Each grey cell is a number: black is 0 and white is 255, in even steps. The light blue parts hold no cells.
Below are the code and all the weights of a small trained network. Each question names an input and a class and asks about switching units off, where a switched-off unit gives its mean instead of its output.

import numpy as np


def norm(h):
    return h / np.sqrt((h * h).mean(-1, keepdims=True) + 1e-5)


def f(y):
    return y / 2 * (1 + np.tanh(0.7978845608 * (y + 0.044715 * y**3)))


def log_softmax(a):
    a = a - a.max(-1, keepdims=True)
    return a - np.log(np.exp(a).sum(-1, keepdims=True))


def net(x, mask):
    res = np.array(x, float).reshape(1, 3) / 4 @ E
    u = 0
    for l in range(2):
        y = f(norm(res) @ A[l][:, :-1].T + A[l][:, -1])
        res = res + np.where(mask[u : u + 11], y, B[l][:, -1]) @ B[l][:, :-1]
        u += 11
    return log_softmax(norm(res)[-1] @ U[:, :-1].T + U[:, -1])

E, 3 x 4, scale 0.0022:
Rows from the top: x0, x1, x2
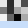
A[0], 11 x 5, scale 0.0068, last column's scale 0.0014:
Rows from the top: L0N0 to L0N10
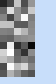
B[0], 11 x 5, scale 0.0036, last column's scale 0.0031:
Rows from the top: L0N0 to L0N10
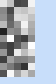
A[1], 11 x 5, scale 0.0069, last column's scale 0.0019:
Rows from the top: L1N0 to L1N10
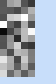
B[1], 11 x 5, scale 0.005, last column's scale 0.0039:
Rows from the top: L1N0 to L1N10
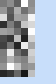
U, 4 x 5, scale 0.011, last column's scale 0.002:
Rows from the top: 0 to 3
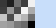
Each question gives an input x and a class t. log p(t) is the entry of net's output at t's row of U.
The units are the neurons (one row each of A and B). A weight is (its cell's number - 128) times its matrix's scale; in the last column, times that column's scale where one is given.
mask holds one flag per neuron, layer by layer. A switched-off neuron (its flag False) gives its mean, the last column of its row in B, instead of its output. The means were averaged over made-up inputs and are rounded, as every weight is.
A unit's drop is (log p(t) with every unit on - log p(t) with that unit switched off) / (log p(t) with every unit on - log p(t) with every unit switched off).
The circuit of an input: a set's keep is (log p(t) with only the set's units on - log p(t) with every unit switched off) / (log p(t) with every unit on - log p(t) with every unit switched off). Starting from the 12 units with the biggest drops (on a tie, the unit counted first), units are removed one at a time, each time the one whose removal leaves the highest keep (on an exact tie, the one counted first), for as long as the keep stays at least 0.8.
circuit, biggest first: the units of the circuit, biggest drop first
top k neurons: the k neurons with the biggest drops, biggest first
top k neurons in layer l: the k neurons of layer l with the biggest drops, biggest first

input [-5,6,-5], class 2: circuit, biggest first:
[L1N2]
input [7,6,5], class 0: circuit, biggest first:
[L1N10, L1N2]
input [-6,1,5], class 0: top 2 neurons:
[L1N5, L0N0]
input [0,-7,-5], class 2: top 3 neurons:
[L0N10, L1N2, L0N1]
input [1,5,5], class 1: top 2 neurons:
[L1N3, L0N7]
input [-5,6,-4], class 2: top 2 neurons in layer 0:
[L0N2, L0N6]
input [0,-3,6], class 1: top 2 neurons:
[L1N3, L0N10]
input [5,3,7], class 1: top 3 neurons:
[L1N3, L1N5, L0N9]
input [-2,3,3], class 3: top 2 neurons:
[L0N2, L0N0]
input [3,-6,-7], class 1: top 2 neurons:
[L1N6, L0N2]
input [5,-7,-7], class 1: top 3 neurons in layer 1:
[L1N6, L1N0, L1N5]
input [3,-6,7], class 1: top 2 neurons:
[L1N3, L0N3]
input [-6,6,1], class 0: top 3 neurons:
[L1N5, L0N7, L0N3]
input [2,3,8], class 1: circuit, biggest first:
[L1N3]
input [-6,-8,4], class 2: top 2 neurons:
[L0N7, L0N3]
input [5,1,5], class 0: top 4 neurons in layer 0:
[L0N10, L0N0, L0N4, L0N5]
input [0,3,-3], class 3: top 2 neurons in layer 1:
[L1N3, L1N6]
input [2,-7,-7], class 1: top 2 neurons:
[L1N6, L0N2]
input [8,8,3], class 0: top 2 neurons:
[L1N10, L0N10]
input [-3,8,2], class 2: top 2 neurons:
[L0N2, L1N2]
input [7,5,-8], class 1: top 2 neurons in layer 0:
[L0N4, L0N7]
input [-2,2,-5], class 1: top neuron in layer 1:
[L1N4]
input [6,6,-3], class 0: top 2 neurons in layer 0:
[L0N10, L0N0]
